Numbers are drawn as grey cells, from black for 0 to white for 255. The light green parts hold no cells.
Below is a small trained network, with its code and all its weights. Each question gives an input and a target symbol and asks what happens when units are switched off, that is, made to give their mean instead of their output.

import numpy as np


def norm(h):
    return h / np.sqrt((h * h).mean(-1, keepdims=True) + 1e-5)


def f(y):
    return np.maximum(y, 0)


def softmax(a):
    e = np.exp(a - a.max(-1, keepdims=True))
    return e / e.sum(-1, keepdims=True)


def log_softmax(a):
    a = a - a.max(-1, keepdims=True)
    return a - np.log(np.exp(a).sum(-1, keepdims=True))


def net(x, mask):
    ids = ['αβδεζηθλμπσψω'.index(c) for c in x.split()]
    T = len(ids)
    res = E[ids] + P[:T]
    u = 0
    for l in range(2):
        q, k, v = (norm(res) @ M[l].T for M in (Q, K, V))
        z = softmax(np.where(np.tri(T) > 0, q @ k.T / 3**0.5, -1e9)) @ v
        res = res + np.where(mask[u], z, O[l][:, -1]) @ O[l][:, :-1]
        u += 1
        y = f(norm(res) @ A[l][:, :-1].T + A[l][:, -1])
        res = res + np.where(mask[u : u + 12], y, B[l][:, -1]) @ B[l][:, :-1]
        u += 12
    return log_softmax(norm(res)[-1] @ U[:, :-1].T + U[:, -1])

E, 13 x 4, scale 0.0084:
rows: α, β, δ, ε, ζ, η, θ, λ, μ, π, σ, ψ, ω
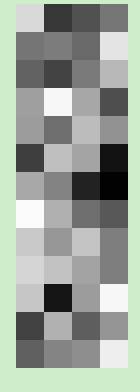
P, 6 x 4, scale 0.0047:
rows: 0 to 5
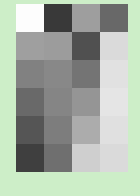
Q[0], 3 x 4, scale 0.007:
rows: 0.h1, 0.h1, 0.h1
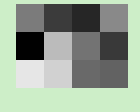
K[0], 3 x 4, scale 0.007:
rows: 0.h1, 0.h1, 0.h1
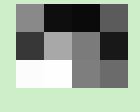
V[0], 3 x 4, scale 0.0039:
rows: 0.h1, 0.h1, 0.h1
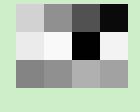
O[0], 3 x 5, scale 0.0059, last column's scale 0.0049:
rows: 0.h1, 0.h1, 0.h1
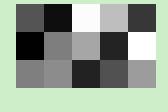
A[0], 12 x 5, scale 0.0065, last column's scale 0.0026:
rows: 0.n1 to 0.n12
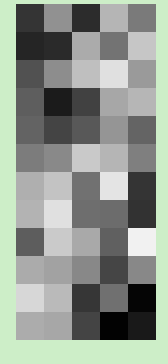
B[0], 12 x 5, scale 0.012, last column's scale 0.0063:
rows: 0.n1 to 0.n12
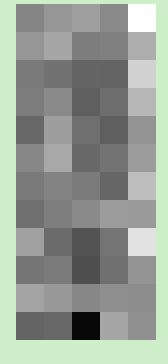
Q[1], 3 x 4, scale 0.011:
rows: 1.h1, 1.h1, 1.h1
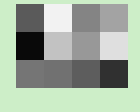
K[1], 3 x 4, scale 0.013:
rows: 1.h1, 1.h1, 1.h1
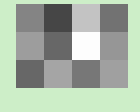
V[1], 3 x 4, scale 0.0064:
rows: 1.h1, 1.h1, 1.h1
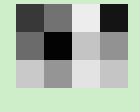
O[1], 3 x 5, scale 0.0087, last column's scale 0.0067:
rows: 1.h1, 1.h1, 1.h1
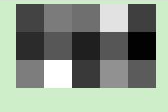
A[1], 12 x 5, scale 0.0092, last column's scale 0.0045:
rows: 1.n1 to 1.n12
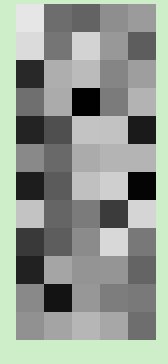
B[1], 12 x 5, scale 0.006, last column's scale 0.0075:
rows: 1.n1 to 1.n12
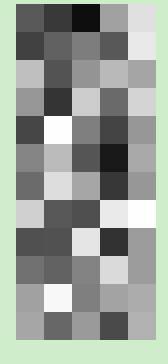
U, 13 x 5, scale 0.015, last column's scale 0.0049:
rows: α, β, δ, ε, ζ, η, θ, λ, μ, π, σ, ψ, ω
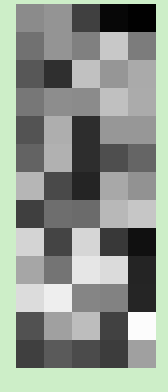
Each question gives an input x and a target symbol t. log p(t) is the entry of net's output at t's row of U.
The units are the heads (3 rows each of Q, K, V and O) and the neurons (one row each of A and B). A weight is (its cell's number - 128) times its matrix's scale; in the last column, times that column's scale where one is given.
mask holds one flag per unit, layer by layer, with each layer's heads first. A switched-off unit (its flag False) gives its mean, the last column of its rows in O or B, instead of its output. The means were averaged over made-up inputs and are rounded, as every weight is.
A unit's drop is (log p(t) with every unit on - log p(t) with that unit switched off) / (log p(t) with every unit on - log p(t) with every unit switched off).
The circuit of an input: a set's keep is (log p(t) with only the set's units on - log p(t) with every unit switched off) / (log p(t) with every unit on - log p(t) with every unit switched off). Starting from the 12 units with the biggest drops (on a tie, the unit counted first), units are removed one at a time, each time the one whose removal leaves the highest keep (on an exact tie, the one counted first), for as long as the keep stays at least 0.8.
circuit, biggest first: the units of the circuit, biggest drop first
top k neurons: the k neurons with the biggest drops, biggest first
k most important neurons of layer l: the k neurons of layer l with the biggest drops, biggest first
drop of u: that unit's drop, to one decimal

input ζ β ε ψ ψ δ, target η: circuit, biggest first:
0.h1, 1.h1, 0.n9
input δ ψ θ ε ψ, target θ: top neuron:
0.n9
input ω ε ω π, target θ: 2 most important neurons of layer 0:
0.n9, 0.n1
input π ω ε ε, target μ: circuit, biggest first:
1.h1, 0.n9
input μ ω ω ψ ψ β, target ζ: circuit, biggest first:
0.h1, 1.h1
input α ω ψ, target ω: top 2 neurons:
1.n8, 1.n4
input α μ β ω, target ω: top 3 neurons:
0.n3, 1.n8, 1.n4
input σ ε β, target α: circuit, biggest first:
1.h1, 0.n9, 1.n4, 1.n1
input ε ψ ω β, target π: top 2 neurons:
0.n10, 1.n1
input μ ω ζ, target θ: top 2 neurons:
1.n1, 1.n8
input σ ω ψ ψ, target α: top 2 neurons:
1.n4, 1.n1
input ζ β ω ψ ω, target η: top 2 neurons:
1.n8, 0.n9
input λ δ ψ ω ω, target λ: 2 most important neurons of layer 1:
1.n4, 1.n8
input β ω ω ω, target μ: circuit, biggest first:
1.h1
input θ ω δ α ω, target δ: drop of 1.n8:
0.1
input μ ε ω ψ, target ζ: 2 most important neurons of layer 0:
0.n9, 0.n2
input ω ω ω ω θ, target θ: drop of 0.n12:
0.2
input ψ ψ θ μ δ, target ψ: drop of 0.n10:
0.0
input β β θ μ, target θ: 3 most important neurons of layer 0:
0.n9, 0.n1, 0.n10
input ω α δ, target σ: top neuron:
0.n9
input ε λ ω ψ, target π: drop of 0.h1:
0.5
